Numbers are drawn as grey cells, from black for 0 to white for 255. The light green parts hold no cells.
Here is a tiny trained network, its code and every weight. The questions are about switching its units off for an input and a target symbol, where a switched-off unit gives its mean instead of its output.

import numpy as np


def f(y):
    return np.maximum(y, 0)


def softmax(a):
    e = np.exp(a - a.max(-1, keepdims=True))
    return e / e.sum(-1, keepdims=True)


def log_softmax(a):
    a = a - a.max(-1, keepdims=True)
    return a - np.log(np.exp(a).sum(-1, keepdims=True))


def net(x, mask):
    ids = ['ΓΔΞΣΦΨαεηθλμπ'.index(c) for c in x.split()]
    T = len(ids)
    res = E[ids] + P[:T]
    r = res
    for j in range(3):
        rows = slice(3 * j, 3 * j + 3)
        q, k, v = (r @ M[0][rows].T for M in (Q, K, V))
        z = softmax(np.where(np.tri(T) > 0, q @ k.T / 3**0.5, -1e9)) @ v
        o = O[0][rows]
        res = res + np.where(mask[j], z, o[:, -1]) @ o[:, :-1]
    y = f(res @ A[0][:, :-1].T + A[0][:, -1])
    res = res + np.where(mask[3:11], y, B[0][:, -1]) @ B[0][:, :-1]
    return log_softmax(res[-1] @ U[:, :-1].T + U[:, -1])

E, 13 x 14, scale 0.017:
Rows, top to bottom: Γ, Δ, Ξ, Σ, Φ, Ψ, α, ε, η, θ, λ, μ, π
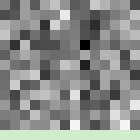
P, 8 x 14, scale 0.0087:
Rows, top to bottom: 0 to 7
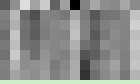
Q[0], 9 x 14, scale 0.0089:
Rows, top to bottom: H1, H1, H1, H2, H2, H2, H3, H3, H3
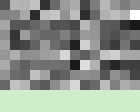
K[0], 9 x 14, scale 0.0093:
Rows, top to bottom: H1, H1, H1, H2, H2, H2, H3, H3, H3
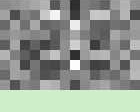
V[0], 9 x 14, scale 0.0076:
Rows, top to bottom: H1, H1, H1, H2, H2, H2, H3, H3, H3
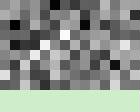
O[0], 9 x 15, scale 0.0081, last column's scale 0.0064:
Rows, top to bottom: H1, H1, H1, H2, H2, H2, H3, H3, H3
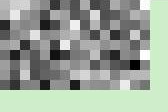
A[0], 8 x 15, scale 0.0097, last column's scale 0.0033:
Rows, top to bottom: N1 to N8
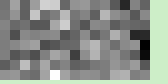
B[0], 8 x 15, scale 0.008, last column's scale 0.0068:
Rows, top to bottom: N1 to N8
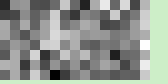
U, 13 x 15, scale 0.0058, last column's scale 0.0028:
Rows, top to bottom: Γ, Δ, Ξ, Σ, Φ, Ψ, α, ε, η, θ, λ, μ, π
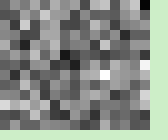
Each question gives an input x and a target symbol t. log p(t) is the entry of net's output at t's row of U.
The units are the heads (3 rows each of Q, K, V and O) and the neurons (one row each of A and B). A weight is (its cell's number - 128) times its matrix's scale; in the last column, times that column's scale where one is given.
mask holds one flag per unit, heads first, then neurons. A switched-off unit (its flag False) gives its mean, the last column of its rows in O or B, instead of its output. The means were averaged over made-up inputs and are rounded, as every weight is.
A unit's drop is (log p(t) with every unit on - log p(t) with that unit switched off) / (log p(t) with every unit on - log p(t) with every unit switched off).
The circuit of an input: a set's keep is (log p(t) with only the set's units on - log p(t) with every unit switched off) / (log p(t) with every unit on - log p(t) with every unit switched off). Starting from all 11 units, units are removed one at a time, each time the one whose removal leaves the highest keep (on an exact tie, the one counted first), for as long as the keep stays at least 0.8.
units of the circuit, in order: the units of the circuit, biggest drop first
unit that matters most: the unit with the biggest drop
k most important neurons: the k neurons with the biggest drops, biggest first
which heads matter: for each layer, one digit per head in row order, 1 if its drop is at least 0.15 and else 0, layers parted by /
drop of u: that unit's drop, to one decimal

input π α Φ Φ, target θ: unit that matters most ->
N6
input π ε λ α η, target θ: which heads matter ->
111
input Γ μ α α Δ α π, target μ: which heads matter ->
110
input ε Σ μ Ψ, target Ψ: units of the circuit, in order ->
H2; H3
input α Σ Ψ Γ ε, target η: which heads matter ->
010
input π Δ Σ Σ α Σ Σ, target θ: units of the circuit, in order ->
N6; H2; H1; H3
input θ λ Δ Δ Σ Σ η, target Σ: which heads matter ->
111
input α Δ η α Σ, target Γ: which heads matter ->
101
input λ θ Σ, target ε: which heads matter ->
001
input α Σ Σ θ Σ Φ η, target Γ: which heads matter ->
101
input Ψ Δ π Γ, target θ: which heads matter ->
100
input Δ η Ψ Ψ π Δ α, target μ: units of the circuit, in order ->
H1; H2
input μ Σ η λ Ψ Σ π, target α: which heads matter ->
011
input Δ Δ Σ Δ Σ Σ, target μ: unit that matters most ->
H1
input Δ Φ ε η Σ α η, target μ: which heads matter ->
110
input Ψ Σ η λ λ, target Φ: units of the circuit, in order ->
H1; N7; N4
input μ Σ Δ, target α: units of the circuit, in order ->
H3; H2
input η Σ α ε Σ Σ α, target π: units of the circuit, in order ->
H3; N1; H1
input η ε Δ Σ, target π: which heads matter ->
001
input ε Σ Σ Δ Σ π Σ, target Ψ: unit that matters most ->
H2
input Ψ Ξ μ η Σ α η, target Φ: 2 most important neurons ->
N4; N7
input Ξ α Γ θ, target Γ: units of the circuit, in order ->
H1; N1
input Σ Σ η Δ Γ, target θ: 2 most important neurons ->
N8; N6
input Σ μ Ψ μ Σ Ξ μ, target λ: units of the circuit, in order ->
H1; H3
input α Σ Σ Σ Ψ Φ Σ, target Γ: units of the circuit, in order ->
H3; H1
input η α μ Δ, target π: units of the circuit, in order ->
H3; N1
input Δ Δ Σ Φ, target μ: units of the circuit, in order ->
H1
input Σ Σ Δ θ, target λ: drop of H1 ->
0.4
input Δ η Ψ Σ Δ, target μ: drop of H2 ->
0.2
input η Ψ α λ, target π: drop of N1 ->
1.0
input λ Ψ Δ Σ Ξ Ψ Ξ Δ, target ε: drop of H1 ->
0.2
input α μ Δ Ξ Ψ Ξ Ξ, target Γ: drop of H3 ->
0.3
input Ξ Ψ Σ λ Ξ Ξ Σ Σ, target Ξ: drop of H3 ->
0.1
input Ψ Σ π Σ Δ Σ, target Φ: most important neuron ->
N4
